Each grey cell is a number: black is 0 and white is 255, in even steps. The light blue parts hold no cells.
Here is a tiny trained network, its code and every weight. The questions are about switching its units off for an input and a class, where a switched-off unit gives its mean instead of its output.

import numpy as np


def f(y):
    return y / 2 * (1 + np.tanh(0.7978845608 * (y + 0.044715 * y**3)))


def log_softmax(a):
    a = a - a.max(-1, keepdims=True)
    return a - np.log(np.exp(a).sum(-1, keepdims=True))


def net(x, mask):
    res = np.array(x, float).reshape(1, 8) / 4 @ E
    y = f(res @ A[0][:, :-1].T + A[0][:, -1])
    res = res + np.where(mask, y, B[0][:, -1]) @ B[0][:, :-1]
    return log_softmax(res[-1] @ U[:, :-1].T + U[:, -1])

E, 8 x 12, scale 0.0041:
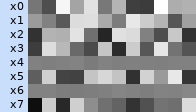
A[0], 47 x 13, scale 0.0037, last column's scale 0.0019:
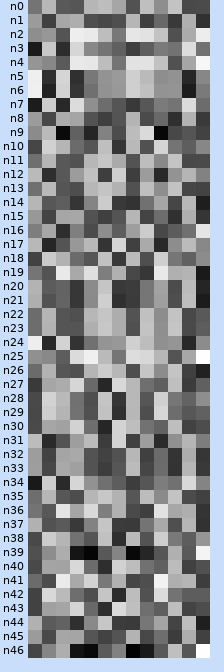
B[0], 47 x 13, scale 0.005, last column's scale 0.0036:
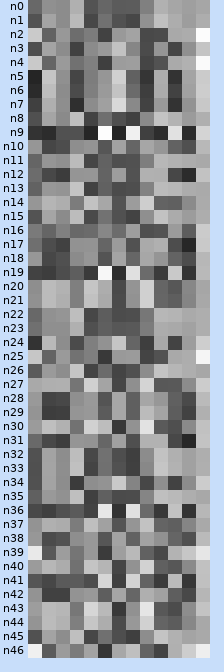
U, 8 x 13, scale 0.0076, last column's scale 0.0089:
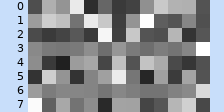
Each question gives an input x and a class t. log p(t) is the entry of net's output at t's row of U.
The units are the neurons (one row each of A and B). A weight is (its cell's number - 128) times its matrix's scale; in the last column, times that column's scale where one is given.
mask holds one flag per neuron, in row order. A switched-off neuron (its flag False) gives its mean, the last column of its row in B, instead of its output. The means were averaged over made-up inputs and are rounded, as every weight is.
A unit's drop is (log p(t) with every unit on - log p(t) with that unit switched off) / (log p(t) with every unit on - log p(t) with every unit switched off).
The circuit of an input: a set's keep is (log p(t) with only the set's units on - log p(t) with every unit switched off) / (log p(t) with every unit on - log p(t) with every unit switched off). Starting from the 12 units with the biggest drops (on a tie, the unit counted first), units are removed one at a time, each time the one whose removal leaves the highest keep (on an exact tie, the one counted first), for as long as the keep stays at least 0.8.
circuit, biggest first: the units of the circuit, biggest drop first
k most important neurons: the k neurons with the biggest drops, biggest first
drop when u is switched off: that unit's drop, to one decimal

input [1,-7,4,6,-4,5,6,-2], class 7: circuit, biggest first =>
[n46; n39]
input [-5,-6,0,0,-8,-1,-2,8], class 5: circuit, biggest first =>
[n7; n34]
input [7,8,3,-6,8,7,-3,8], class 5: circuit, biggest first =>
[n7]
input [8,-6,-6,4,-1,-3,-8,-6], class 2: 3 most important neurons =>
[n19; n36; n41]
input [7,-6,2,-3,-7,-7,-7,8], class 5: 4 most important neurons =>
[n7; n34; n3; n9]
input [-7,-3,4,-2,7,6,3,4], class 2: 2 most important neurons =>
[n9; n16]
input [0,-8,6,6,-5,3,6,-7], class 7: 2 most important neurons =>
[n46; n39]
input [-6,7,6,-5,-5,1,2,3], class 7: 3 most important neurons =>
[n2; n4; n25]
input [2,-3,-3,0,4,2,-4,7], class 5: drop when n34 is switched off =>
0.2
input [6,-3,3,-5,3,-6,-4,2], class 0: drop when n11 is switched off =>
-0.1
